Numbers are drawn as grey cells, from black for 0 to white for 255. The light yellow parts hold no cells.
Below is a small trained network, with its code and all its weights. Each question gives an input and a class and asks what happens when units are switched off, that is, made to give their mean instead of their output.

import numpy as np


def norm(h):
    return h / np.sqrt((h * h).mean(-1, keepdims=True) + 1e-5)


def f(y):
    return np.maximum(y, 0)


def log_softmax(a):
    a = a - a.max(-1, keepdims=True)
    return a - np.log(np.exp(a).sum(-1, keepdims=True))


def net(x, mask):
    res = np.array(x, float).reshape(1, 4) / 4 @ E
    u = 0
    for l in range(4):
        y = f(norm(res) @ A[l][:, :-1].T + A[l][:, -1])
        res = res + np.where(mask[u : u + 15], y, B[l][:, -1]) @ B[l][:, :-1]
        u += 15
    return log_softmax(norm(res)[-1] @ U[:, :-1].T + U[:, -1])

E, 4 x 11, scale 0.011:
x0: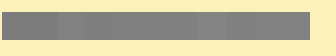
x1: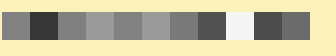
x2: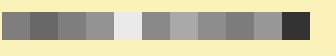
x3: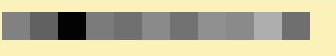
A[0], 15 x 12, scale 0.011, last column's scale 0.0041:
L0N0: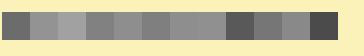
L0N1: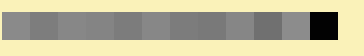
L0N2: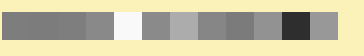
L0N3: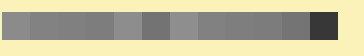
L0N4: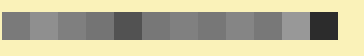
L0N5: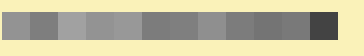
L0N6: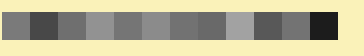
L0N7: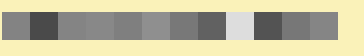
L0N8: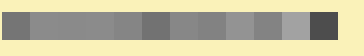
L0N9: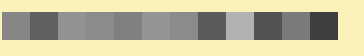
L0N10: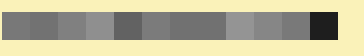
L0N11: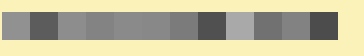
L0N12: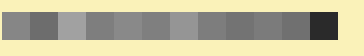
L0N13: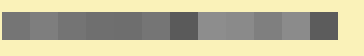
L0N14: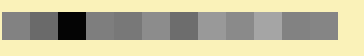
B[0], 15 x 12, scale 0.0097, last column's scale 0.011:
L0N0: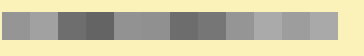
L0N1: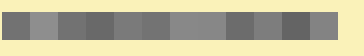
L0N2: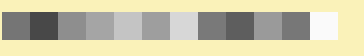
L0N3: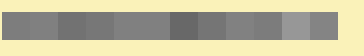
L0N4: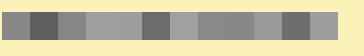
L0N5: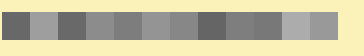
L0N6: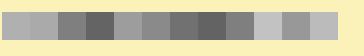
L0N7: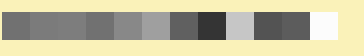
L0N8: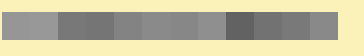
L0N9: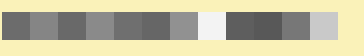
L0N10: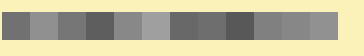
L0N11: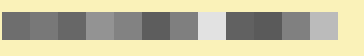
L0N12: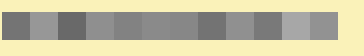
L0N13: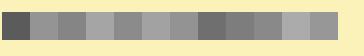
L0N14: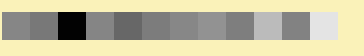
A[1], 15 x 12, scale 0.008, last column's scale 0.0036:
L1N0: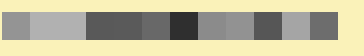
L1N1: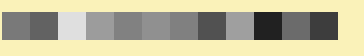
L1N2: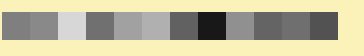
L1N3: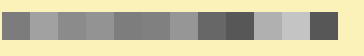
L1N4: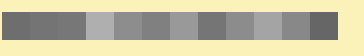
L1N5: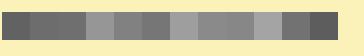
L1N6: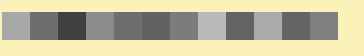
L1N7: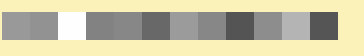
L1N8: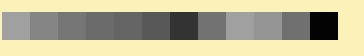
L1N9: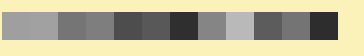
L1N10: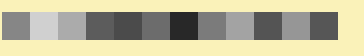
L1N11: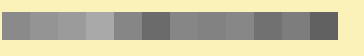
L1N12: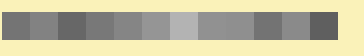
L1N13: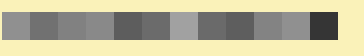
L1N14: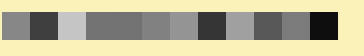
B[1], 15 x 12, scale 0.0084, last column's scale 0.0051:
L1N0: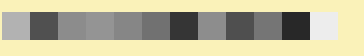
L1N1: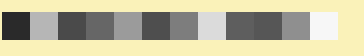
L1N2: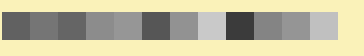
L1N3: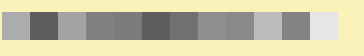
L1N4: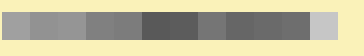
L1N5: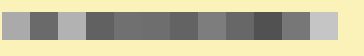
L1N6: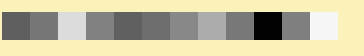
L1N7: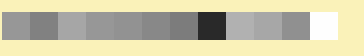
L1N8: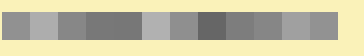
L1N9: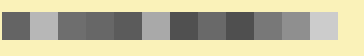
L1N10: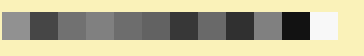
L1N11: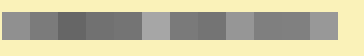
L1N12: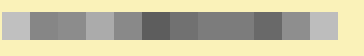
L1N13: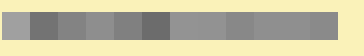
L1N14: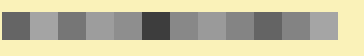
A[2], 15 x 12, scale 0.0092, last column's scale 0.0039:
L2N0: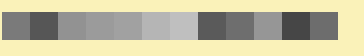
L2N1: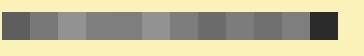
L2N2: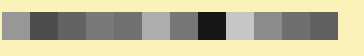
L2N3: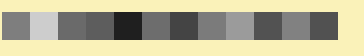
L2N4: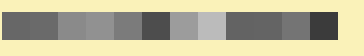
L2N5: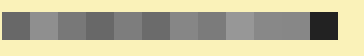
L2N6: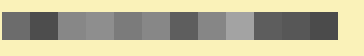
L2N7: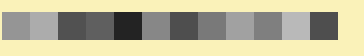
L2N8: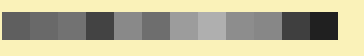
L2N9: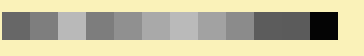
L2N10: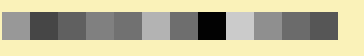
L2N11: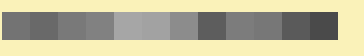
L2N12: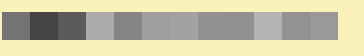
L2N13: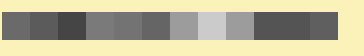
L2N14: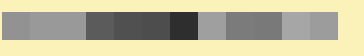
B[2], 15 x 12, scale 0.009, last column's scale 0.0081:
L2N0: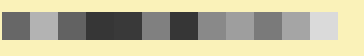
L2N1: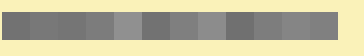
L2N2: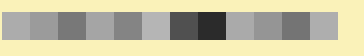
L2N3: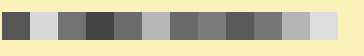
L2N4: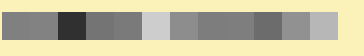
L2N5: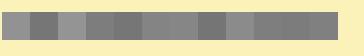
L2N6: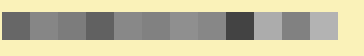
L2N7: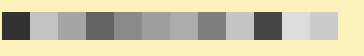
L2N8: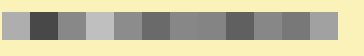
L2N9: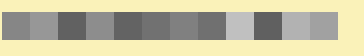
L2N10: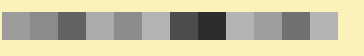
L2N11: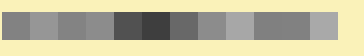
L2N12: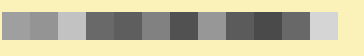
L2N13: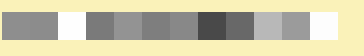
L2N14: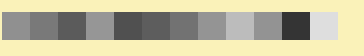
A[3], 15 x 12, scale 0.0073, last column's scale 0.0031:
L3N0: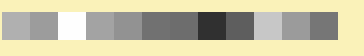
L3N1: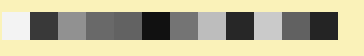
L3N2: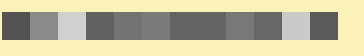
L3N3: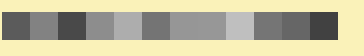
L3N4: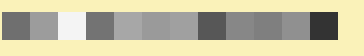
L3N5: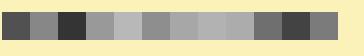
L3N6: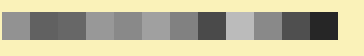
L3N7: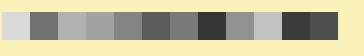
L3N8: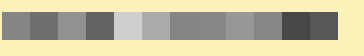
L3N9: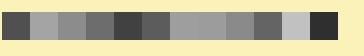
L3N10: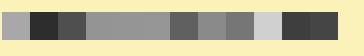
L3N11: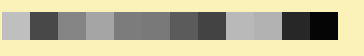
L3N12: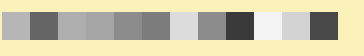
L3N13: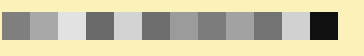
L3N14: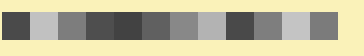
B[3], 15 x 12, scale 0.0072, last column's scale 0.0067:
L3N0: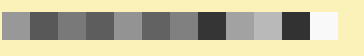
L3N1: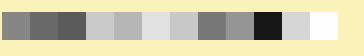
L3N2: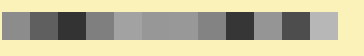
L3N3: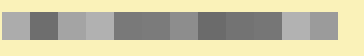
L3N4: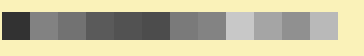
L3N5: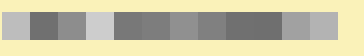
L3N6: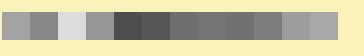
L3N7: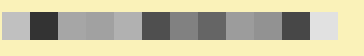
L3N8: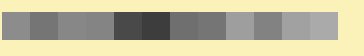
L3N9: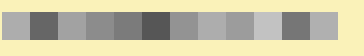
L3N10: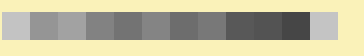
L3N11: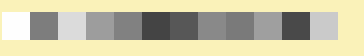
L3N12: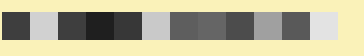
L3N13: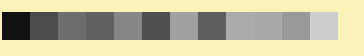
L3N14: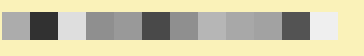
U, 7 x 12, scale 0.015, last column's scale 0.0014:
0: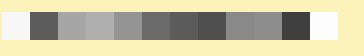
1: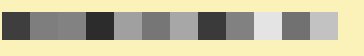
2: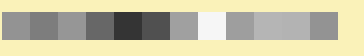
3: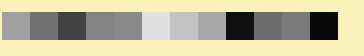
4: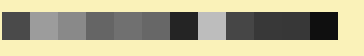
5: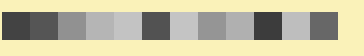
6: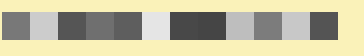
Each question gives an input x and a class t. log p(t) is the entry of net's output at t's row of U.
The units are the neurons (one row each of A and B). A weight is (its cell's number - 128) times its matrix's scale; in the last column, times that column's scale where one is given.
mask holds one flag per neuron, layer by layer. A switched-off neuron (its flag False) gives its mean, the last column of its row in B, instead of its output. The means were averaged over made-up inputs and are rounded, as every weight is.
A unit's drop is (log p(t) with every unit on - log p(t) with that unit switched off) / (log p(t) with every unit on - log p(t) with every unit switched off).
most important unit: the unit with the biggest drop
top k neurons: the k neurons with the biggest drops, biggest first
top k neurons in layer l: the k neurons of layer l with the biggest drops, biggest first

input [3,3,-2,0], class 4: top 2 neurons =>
[L0N2, L0N14]
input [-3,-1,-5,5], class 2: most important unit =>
L0N7
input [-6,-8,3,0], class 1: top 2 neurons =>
[L0N14, L0N9]
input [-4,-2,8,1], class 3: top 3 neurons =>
[L0N7, L2N13, L0N2]
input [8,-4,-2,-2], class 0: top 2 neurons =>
[L0N14, L0N2]
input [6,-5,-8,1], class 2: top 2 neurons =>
[L0N7, L0N2]
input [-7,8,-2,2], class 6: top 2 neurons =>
[L0N7, L0N2]
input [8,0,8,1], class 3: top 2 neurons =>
[L0N7, L2N13]
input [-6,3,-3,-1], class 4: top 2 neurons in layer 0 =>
[L0N2, L0N14]
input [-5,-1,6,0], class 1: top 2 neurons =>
[L0N14, L0N2]
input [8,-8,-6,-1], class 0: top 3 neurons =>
[L0N14, L0N2, L0N9]
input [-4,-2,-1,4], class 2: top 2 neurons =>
[L0N2, L0N7]
